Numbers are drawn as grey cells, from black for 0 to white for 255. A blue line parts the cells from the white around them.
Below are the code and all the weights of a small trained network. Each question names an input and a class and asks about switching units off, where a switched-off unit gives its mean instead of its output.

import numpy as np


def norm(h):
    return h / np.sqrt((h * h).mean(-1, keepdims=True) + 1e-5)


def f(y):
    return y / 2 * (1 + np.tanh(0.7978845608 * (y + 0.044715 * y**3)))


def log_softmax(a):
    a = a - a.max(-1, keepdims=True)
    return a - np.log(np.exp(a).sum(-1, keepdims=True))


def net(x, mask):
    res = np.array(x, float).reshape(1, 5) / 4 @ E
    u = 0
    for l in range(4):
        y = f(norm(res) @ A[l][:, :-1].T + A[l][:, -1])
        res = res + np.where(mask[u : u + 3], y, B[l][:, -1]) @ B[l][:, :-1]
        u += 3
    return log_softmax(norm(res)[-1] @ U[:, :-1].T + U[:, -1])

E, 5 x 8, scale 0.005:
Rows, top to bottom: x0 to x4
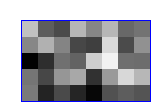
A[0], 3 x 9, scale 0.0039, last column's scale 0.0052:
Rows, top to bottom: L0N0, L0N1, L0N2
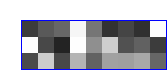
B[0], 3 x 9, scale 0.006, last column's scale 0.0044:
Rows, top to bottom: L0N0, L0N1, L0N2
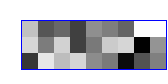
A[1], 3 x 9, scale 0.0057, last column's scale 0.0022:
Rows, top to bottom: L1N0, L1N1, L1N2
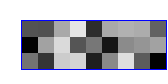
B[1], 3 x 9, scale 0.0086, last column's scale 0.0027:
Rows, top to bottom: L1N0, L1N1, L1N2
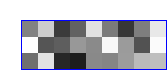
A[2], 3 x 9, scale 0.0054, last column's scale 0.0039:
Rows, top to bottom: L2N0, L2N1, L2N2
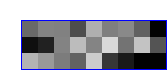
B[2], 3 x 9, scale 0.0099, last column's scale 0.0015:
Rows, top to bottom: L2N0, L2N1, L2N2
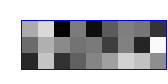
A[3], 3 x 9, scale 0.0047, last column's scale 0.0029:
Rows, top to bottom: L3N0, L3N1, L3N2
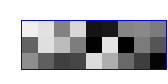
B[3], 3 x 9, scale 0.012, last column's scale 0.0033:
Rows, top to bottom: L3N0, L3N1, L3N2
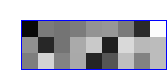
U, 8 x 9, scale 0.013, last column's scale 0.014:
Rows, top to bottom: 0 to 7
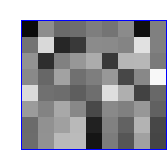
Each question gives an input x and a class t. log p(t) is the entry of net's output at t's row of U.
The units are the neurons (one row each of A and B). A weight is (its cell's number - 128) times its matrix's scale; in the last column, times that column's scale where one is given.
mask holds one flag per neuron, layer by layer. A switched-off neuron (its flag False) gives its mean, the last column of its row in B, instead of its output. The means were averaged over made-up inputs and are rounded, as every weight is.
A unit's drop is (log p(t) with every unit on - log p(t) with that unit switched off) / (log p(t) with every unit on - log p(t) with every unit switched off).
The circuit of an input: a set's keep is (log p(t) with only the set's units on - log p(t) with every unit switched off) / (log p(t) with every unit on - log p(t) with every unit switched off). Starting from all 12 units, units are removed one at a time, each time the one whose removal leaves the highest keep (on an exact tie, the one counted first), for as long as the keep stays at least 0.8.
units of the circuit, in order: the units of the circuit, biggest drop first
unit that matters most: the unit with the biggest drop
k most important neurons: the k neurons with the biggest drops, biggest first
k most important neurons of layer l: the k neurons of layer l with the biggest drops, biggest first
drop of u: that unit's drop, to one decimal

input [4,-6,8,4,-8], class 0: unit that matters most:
L2N1
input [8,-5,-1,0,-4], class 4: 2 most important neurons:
[L0N1, L3N1]
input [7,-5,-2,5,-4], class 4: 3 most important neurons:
[L0N1, L3N1, L2N2]
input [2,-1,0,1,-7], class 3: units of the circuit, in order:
[L3N1, L3N2, L1N2, L2N2]
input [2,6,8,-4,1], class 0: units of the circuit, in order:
[L2N1, L3N2]
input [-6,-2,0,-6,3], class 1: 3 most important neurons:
[L2N2, L0N0, L3N2]
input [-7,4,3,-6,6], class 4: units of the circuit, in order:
[L1N1, L3N0]
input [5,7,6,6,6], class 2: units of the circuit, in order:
[L3N1, L3N0, L1N1]
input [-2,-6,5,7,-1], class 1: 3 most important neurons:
[L1N0, L1N2, L3N0]
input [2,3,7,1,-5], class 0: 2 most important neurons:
[L2N1, L1N1]
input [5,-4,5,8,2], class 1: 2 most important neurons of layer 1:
[L1N2, L1N0]
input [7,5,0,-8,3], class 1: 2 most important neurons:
[L2N2, L1N1]
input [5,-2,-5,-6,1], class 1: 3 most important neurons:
[L2N2, L1N1, L2N1]
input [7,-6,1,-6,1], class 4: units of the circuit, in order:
[L0N1]
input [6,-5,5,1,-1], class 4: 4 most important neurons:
[L0N1, L3N0, L3N1, L0N0]
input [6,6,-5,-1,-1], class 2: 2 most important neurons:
[L3N1, L1N1]
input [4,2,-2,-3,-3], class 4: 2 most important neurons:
[L0N1, L1N0]
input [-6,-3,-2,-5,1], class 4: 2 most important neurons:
[L1N1, L1N0]
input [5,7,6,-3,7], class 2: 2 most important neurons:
[L3N1, L3N0]
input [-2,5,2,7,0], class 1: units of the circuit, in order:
[L1N0]
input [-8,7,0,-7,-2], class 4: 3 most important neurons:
[L1N1, L1N0, L0N0]
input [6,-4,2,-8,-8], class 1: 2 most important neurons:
[L2N2, L1N1]
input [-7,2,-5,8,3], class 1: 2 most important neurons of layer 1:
[L1N2, L1N0]
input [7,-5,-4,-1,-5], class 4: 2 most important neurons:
[L0N1, L3N1]
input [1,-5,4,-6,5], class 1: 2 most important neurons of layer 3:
[L3N0, L3N1]
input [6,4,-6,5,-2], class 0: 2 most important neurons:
[L3N0, L1N1]
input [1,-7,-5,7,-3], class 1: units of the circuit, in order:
[L1N2]
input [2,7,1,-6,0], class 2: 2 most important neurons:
[L3N1, L1N0]
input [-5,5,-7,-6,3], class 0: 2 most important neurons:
[L3N0, L1N0]
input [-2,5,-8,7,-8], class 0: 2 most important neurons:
[L3N0, L0N0]
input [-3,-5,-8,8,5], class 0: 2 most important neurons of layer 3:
[L3N0, L3N1]
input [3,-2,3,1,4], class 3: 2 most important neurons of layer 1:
[L1N1, L1N2]
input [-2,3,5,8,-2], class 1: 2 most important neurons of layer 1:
[L1N0, L1N2]
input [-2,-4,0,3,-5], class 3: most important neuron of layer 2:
[L2N2]
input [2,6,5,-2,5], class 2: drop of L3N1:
0.9
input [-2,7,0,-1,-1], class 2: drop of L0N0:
0.0
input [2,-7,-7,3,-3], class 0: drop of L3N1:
0.1
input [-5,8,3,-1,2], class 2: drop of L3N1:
1.0
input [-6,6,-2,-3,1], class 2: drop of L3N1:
0.9
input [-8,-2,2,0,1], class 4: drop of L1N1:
0.6
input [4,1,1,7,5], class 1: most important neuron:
[L1N2]
